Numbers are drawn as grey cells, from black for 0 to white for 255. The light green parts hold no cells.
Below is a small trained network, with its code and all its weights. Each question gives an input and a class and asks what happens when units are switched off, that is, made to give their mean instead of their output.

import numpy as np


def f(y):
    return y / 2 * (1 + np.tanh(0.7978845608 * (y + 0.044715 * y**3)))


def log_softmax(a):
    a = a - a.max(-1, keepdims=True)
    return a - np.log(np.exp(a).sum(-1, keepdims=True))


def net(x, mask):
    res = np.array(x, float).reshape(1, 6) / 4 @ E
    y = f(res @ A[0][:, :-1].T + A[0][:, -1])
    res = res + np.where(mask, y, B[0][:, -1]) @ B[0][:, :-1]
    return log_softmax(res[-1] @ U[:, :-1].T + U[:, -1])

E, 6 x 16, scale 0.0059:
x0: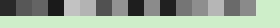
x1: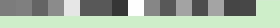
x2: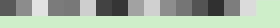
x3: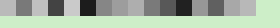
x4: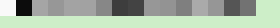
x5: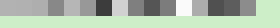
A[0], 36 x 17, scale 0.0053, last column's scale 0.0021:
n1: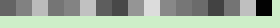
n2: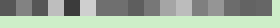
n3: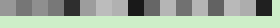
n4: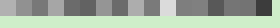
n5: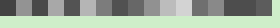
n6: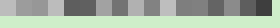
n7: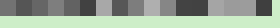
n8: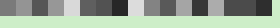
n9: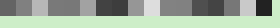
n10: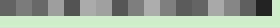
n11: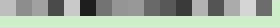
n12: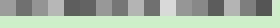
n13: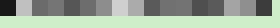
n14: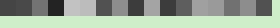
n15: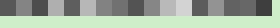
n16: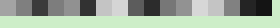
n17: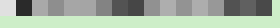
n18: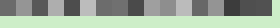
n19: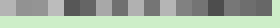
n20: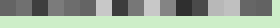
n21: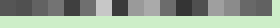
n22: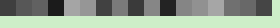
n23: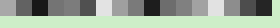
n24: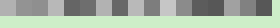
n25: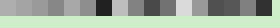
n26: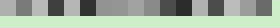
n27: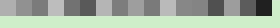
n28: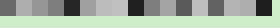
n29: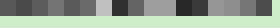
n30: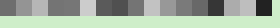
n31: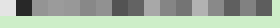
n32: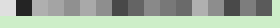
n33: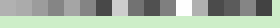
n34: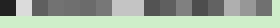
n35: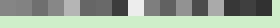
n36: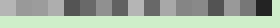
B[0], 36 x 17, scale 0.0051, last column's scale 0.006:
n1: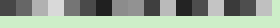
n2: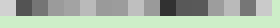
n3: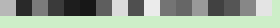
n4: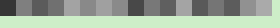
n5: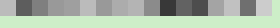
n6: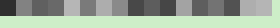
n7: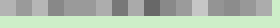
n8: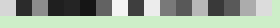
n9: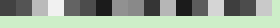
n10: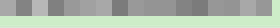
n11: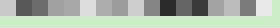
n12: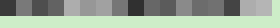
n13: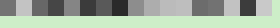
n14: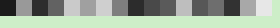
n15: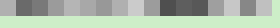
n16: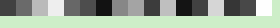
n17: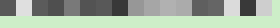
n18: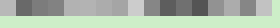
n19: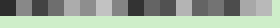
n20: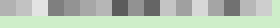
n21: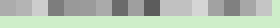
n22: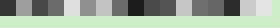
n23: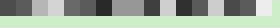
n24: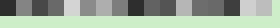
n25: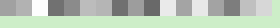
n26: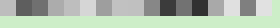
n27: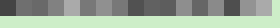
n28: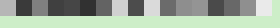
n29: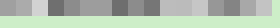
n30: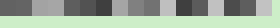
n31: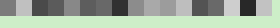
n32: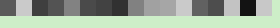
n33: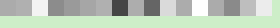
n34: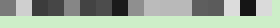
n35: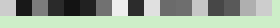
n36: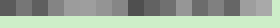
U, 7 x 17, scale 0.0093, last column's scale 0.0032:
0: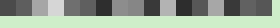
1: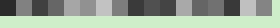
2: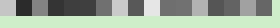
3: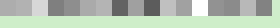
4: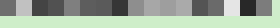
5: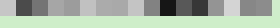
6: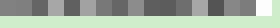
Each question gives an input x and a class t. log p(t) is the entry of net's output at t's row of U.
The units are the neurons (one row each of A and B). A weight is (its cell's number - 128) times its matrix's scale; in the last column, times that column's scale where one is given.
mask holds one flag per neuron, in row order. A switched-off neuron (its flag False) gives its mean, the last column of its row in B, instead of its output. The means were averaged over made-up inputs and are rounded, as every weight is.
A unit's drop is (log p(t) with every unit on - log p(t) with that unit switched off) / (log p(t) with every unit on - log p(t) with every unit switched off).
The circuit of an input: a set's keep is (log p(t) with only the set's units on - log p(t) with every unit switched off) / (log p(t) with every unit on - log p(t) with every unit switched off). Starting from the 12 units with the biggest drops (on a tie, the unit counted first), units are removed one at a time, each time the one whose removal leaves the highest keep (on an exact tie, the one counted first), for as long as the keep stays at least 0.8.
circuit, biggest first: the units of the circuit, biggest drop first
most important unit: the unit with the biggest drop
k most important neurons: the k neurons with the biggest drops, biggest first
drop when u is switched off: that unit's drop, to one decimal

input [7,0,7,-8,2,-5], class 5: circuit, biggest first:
(n5)
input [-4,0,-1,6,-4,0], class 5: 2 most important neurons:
(n11; n26)
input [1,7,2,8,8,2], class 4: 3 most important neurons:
(n32; n31; n17)
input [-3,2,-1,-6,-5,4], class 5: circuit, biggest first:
(n5; n2)
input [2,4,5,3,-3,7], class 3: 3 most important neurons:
(n25; n33; n16)
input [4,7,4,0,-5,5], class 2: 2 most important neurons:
(n8; n35)
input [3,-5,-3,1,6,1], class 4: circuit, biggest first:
(n17; n32)
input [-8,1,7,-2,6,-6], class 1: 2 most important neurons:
(n24; n19)
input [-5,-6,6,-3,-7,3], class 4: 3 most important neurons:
(n34; n13; n16)
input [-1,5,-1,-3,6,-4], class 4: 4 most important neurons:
(n32; n17; n31; n3)
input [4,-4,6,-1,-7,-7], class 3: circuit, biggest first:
(n20; n21)
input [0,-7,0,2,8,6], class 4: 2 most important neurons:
(n17; n32)
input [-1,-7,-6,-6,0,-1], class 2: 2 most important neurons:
(n3; n28)
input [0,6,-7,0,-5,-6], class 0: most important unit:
n23
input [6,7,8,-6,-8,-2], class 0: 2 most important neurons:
(n9; n1)
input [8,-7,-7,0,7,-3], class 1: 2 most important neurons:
(n14; n22)
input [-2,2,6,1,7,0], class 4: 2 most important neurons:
(n32; n31)
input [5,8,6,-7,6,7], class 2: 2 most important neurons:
(n8; n35)
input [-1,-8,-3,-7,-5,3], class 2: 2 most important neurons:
(n3; n28)
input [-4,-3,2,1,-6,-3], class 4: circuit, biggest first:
(n34)
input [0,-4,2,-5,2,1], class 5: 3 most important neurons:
(n8; n35; n2)
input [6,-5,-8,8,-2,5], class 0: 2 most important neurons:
(n16; n23)
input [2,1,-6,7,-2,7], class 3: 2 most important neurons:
(n33; n25)
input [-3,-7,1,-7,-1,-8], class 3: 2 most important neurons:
(n20; n21)
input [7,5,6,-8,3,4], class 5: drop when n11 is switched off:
-0.1
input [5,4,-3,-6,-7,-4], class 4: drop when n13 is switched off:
0.5
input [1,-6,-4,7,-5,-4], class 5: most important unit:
n26
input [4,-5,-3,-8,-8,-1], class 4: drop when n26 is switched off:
0.2
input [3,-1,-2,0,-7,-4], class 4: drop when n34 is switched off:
0.1
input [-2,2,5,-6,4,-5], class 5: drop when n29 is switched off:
-0.1
